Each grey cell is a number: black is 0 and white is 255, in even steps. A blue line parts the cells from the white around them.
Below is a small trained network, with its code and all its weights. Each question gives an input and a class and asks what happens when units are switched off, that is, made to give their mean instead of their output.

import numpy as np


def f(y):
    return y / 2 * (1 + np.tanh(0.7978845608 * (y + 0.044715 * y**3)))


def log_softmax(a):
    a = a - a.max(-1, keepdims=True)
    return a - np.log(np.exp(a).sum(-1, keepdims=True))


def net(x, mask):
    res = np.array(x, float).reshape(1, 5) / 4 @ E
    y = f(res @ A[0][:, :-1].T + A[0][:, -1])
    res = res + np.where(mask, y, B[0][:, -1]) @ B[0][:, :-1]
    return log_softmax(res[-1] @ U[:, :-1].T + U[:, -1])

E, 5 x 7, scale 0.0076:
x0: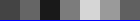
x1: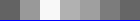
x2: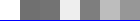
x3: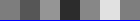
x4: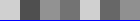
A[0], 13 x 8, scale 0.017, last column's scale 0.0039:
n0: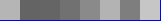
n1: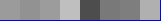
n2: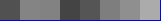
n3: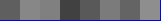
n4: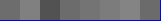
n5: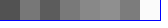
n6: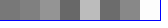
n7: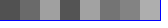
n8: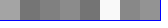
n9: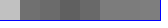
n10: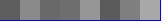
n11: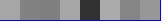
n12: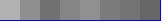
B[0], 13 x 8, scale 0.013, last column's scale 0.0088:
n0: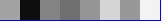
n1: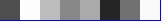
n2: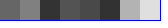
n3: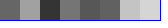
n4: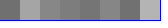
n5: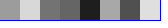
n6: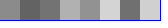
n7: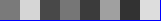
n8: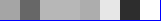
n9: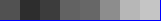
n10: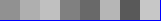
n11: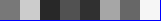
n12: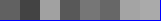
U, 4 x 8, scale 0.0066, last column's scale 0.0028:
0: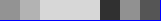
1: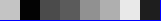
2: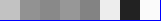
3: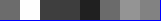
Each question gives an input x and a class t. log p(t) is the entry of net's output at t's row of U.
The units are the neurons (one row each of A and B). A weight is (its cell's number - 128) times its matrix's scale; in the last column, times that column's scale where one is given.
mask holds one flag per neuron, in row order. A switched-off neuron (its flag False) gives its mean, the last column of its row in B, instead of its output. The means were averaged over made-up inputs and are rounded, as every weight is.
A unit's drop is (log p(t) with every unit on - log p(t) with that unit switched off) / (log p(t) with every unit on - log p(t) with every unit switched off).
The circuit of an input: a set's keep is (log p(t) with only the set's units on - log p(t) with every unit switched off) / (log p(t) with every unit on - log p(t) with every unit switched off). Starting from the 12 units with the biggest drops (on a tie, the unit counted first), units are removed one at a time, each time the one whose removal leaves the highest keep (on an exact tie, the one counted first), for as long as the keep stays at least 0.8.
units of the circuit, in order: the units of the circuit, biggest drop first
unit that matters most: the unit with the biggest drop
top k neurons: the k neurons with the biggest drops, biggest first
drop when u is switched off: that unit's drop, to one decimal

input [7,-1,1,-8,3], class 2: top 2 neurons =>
[n1; n2]
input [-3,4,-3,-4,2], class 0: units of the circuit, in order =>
[n11; n5]
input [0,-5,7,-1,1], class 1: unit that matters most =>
n9
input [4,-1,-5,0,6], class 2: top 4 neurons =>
[n6; n11; n1; n10]
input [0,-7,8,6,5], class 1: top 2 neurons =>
[n9; n0]
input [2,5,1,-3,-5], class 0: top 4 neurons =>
[n11; n7; n2; n3]
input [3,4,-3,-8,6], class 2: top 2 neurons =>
[n1; n6]
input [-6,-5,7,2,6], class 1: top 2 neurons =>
[n9; n0]
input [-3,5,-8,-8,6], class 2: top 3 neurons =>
[n6; n11; n10]
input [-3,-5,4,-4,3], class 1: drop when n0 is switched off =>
0.3
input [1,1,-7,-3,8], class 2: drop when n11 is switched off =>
0.3
